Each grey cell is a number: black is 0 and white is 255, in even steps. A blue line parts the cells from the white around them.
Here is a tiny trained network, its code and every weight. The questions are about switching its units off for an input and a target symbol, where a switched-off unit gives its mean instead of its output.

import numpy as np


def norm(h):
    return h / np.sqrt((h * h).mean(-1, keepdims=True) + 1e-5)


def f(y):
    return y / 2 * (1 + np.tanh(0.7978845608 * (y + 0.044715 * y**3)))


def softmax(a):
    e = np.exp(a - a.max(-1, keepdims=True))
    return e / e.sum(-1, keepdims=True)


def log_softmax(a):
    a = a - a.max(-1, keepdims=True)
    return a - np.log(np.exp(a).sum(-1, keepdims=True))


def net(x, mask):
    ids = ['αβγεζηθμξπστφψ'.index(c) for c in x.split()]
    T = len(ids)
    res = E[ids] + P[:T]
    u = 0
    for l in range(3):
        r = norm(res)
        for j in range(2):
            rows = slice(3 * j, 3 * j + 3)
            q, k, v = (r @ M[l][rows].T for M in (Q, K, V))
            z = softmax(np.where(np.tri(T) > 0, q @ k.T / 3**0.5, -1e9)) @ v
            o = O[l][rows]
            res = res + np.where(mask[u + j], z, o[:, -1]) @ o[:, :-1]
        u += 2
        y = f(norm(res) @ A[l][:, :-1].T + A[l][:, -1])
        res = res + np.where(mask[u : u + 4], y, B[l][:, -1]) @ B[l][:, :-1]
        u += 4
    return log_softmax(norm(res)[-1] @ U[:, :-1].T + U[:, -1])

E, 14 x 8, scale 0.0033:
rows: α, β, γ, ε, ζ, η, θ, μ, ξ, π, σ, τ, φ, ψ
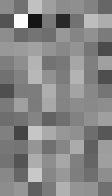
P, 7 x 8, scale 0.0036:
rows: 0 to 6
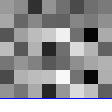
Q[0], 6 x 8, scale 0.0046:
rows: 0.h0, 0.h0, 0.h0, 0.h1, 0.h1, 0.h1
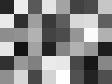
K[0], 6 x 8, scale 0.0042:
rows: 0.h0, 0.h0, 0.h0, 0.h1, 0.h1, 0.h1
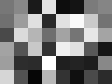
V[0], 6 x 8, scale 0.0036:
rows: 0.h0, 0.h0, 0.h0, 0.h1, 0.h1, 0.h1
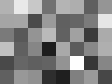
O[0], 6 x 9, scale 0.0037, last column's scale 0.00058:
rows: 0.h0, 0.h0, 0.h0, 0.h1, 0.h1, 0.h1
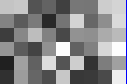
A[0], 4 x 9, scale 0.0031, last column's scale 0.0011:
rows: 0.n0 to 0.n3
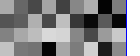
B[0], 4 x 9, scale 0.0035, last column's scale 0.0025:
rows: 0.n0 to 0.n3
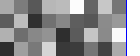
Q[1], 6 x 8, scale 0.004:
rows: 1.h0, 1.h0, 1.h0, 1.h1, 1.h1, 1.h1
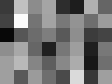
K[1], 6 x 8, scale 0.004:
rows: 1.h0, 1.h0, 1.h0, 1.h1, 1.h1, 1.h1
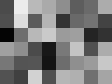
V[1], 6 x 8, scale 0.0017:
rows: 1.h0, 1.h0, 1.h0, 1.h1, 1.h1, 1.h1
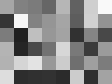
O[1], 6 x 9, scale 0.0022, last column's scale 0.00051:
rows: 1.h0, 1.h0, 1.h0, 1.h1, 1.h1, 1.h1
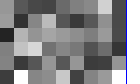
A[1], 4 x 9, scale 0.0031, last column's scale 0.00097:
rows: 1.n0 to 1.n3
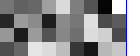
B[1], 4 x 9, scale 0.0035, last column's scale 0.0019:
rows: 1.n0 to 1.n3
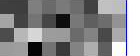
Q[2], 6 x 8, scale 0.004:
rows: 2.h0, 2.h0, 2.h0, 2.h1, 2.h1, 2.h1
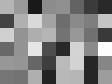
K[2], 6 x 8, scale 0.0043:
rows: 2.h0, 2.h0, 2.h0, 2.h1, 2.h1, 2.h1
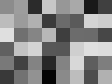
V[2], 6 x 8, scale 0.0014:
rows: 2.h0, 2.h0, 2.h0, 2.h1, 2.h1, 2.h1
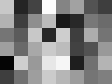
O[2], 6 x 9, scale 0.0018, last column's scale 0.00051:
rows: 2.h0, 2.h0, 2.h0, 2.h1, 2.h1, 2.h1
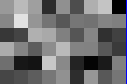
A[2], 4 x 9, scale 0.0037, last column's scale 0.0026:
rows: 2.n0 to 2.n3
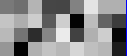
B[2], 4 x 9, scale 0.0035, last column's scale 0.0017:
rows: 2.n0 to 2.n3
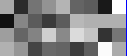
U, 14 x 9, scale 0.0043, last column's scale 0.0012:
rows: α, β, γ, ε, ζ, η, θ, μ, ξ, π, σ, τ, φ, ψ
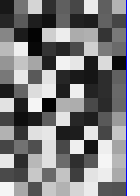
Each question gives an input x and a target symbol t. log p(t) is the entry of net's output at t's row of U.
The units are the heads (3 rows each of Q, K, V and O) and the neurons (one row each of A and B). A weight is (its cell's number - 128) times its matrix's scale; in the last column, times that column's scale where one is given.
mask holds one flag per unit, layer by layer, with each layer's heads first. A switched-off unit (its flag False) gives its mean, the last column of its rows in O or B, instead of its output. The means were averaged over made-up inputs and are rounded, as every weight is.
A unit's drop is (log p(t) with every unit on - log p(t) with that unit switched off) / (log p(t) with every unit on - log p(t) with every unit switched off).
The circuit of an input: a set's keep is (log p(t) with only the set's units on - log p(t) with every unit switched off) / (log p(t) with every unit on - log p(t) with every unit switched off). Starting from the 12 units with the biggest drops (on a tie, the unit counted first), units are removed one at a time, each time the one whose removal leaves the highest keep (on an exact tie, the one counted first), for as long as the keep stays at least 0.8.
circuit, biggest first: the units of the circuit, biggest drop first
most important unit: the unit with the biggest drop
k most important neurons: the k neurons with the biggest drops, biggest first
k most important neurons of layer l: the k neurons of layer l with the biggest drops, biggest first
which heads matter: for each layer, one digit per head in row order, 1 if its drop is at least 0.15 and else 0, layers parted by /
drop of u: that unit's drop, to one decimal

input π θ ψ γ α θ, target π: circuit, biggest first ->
0.h1; 0.n2
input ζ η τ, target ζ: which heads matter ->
11 / 00 / 00
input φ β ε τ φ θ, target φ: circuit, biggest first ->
0.h1; 2.n1
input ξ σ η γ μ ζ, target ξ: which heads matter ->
11 / 00 / 00
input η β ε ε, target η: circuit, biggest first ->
0.n3; 0.h0; 0.h1
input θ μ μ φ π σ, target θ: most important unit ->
0.h1
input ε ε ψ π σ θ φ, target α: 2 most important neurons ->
2.n1; 1.n2
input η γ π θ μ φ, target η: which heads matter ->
01 / 00 / 00
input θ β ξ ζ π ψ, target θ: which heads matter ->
11 / 00 / 00
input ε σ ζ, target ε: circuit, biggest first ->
1.n3; 0.h1
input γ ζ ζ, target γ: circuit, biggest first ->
1.n3; 0.h0; 0.h1
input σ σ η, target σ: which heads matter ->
11 / 00 / 10
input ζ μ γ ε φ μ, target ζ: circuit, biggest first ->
0.h0; 0.h1
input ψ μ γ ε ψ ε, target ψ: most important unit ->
0.h1
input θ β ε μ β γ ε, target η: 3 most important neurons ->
0.n3; 1.n0; 1.n3
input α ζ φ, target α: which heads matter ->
01 / 00 / 00
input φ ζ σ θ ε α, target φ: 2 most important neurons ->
2.n1; 1.n2
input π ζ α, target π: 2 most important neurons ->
1.n3; 0.n2
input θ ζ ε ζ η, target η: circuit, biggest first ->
0.h1; 0.h0
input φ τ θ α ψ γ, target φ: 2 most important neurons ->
1.n2; 2.n1
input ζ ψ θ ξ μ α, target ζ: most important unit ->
0.h0
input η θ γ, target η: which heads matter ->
01 / 10 / 00
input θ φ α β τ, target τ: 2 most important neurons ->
2.n3; 2.n0
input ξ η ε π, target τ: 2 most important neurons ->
2.n3; 0.n0
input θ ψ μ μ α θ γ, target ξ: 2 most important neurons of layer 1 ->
1.n0; 1.n3
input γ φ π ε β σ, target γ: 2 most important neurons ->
1.n3; 2.n2
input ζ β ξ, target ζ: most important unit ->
0.h0
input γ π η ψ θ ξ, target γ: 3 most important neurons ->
1.n3; 2.n2; 0.n1
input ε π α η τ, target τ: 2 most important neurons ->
0.n3; 2.n3
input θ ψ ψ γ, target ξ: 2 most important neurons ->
1.n0; 0.n3
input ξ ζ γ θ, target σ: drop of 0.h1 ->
0.3
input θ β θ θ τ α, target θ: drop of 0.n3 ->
0.0
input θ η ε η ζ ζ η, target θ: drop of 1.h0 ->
0.1
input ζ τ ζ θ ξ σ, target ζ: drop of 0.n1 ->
0.1
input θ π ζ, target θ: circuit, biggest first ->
0.h1
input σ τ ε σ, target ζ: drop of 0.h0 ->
0.2
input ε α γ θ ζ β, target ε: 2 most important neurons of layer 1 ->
1.n0; 1.n2
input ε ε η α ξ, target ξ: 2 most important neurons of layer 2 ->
2.n0; 2.n1
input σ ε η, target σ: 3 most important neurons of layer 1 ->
1.n3; 1.n2; 1.n1
